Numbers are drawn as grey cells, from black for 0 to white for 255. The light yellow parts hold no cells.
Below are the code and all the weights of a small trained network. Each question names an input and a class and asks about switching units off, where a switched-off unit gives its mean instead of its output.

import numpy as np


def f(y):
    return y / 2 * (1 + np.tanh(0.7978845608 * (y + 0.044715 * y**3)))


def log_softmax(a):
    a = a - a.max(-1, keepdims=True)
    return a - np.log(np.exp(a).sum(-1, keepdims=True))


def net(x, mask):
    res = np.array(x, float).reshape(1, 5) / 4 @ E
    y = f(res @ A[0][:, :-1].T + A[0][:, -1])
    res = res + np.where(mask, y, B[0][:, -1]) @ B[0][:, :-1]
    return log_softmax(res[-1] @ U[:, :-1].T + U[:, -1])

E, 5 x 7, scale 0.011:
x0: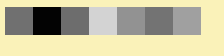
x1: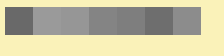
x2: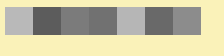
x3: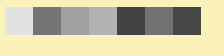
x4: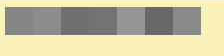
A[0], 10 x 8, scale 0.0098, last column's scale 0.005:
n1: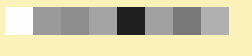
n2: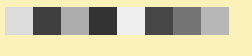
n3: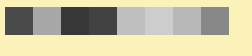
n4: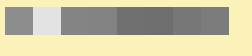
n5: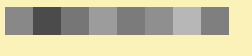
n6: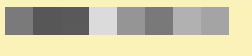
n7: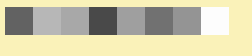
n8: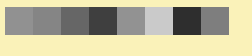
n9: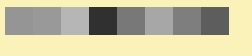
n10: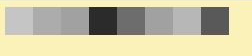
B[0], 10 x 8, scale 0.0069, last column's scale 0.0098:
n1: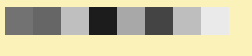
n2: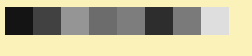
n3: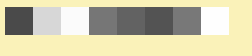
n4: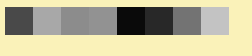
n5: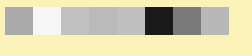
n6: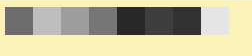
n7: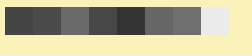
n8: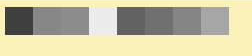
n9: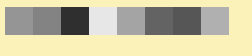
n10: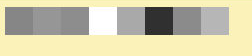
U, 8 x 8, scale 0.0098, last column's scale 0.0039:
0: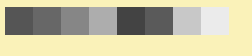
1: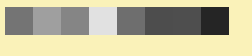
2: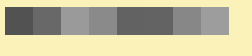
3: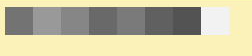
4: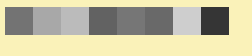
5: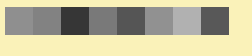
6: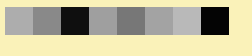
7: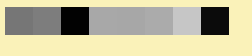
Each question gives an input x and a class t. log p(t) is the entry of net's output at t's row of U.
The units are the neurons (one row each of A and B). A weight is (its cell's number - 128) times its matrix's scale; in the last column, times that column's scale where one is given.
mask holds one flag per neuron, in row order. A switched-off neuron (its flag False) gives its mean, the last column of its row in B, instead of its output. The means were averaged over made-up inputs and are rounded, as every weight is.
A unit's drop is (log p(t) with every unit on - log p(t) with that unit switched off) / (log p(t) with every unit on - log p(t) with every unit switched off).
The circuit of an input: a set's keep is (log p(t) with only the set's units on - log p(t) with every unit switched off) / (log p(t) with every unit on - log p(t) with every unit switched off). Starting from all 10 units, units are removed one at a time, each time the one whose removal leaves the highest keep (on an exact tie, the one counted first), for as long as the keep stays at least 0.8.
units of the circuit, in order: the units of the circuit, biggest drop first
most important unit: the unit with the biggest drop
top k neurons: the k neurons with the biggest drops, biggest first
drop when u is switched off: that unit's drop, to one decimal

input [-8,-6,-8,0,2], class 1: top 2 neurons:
[n9; n10]
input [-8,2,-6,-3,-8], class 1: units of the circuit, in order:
[n9; n10]
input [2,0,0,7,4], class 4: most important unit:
n1
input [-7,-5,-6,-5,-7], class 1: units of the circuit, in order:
[n9; n8]
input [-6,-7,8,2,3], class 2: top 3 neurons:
[n2; n1; n5]
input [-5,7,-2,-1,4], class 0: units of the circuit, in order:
[n7; n4]
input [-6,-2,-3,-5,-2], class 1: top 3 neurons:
[n9; n1; n10]
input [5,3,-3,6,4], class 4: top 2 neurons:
[n1; n9]
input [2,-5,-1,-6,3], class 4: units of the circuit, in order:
[n3; n9]
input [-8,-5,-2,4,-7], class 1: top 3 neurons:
[n9; n10; n8]
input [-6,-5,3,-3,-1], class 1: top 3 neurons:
[n10; n9; n1]
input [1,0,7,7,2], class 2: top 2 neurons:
[n2; n3]
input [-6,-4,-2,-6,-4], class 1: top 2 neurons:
[n9; n1]
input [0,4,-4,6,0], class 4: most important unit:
n1
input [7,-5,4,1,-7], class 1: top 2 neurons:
[n5; n6]
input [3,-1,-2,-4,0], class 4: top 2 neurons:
[n9; n2]
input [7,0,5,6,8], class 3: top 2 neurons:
[n6; n10]
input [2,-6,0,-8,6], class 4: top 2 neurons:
[n3; n9]
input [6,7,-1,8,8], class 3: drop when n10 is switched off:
0.2
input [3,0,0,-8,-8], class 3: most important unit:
n1
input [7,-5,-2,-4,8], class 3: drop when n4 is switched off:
0.1
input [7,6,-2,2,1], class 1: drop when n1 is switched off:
0.2
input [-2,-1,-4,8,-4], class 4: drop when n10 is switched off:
0.0
